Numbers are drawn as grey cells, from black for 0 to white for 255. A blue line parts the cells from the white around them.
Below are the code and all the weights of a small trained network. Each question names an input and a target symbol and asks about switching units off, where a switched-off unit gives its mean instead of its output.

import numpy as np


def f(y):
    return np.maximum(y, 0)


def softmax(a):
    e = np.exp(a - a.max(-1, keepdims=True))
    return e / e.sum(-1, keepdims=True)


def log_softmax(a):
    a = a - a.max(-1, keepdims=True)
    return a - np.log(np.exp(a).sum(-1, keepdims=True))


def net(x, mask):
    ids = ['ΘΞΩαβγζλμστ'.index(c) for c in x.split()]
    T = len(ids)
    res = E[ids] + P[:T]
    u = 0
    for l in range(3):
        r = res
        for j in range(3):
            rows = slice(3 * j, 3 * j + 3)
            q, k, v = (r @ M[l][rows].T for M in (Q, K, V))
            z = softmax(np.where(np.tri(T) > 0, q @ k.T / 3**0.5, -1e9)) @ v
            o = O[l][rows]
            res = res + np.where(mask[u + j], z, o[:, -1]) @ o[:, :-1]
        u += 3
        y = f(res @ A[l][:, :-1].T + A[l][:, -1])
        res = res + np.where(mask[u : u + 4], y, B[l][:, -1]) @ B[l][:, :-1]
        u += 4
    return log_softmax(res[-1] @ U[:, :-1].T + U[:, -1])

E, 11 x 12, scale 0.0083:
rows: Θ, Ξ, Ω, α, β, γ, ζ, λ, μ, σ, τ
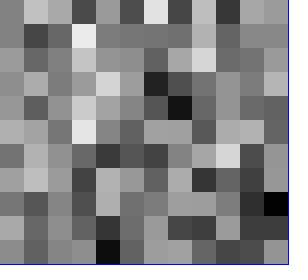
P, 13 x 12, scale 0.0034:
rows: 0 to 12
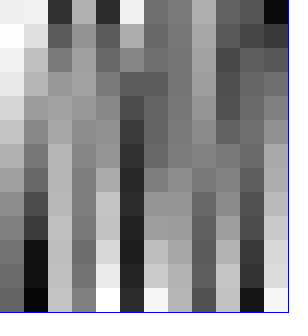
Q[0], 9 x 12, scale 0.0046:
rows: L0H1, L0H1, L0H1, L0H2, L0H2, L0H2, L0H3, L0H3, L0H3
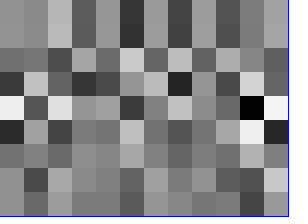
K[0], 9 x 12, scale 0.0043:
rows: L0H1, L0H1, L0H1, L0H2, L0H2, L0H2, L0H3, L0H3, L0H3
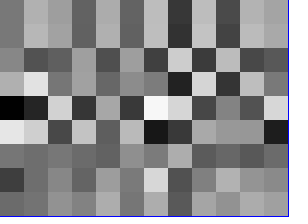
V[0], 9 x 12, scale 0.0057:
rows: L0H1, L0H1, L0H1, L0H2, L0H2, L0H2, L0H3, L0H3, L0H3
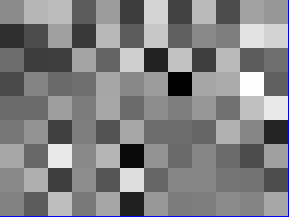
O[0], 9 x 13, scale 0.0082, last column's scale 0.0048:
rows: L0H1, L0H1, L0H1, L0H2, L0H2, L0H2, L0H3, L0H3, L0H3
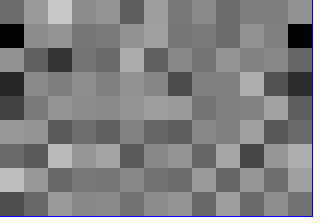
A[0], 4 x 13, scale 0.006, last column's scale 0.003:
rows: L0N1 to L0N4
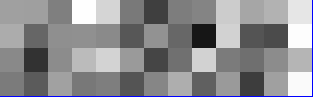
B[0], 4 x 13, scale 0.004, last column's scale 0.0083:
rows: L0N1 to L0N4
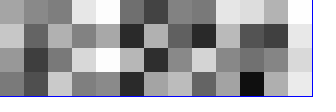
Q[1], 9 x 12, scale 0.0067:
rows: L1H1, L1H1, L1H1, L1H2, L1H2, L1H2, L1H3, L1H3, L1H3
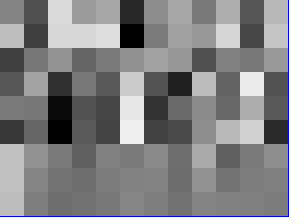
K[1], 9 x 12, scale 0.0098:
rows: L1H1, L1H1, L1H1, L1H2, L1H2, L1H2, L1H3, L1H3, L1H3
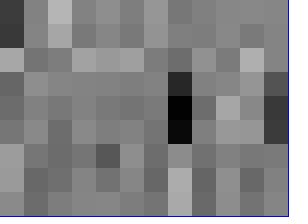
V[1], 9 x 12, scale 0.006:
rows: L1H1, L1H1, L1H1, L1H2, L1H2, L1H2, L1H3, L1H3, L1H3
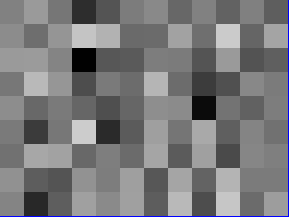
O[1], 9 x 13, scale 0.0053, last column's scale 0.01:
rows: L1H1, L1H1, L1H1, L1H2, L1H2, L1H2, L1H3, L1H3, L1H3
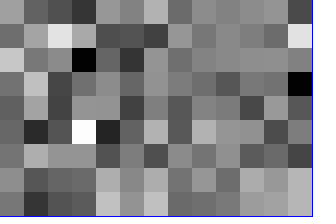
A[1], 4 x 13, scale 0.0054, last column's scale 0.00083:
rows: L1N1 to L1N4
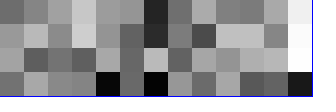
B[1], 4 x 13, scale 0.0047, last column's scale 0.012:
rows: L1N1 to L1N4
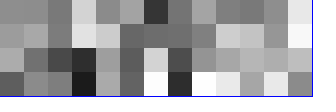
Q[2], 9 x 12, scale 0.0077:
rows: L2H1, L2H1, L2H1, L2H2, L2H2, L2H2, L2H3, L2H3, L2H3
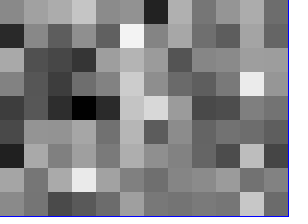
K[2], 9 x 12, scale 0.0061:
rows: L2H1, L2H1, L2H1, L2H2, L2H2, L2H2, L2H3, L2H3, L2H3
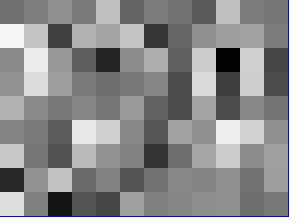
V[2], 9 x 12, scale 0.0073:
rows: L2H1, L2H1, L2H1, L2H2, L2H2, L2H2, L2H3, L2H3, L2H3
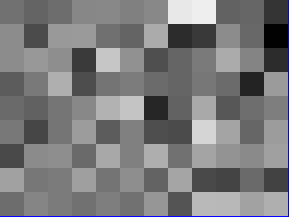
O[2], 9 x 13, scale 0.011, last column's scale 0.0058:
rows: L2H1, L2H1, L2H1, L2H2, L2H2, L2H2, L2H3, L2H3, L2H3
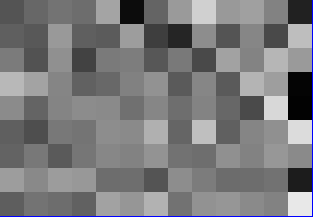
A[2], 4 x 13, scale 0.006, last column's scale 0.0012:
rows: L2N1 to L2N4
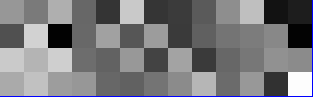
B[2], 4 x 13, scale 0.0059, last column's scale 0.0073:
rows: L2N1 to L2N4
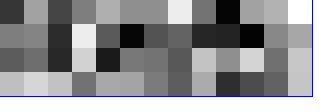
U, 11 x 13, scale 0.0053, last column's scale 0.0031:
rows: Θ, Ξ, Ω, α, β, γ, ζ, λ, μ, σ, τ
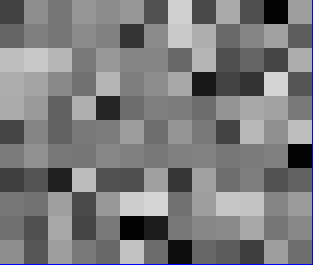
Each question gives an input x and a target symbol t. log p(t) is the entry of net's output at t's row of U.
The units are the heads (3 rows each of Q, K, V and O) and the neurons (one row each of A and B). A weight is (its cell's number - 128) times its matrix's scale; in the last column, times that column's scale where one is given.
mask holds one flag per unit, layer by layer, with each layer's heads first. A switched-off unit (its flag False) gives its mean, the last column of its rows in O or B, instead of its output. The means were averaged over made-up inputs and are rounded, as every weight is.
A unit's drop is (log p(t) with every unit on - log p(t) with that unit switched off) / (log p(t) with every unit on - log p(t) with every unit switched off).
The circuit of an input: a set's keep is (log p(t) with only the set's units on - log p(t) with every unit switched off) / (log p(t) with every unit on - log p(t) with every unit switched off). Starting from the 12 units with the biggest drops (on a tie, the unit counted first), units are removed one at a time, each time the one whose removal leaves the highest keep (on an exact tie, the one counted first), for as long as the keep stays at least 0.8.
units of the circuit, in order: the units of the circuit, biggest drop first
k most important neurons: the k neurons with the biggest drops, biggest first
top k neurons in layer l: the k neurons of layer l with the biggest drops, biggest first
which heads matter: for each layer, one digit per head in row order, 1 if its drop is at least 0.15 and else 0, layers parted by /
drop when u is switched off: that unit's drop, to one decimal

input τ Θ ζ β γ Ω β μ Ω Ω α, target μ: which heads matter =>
100 / 110 / 001
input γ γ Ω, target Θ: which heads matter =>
000 / 000 / 010
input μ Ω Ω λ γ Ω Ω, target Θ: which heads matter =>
001 / 100 / 010
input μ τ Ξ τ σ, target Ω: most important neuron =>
(L2N4)
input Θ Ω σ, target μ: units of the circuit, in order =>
(L1N4 L0H1 L2H3 L1H3)
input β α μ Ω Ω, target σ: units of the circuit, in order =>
(L2H1 L0N1 L1N2)
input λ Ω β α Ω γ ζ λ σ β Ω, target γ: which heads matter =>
000 / 000 / 110
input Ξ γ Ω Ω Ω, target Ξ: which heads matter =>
011 / 100 / 110
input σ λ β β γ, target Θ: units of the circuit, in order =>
(L0H3 L2H2 L1H1 L1N2)
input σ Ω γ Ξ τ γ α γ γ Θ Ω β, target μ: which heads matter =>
000 / 100 / 001
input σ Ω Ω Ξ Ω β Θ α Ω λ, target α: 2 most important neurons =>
(L2N2 L0N2)
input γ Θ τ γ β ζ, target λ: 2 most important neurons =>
(L2N2 L0N1)
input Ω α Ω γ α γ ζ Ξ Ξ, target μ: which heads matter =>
000 / 000 / 001
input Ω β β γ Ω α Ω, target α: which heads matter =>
011 / 100 / 110
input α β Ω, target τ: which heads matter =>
000 / 100 / 110
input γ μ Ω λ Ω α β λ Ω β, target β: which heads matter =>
000 / 010 / 110
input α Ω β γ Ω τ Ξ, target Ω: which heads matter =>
000 / 000 / 111
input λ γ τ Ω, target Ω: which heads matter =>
000 / 000 / 101
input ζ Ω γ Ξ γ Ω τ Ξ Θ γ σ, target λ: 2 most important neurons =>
(L0N1 L2N2)
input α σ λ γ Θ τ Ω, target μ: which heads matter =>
100 / 100 / 001
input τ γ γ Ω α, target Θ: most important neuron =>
(L1N1)
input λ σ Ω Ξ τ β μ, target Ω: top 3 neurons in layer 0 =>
(L0N1 L0N3 L0N4)
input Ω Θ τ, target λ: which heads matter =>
100 / 110 / 001
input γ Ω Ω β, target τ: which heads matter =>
011 / 100 / 110
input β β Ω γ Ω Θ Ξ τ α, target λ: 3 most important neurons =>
(L2N2 L0N4 L0N1)
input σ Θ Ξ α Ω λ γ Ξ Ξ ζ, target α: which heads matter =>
110 / 110 / 001
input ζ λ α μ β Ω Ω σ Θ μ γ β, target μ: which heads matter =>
100 / 100 / 001
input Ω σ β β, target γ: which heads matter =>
000 / 000 / 100
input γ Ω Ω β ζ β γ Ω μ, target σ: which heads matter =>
000 / 000 / 100
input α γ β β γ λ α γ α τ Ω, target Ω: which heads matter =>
000 / 000 / 110
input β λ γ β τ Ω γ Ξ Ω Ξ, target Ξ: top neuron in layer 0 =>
(L0N4)
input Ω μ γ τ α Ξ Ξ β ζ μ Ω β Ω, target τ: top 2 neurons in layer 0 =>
(L0N2 L0N4)
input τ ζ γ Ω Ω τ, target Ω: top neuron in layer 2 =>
(L2N4)
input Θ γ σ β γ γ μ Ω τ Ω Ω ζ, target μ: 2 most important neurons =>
(L1N4 L0N3)
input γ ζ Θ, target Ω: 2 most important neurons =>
(L0N1 L0N2)
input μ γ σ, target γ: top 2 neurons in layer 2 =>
(L2N1 L2N3)
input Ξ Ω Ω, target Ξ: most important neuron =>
(L0N2)
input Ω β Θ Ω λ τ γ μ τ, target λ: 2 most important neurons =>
(L2N2 L0N1)
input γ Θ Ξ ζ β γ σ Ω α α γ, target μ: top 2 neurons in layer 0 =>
(L0N1 L0N3)
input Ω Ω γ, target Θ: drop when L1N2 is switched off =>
0.1
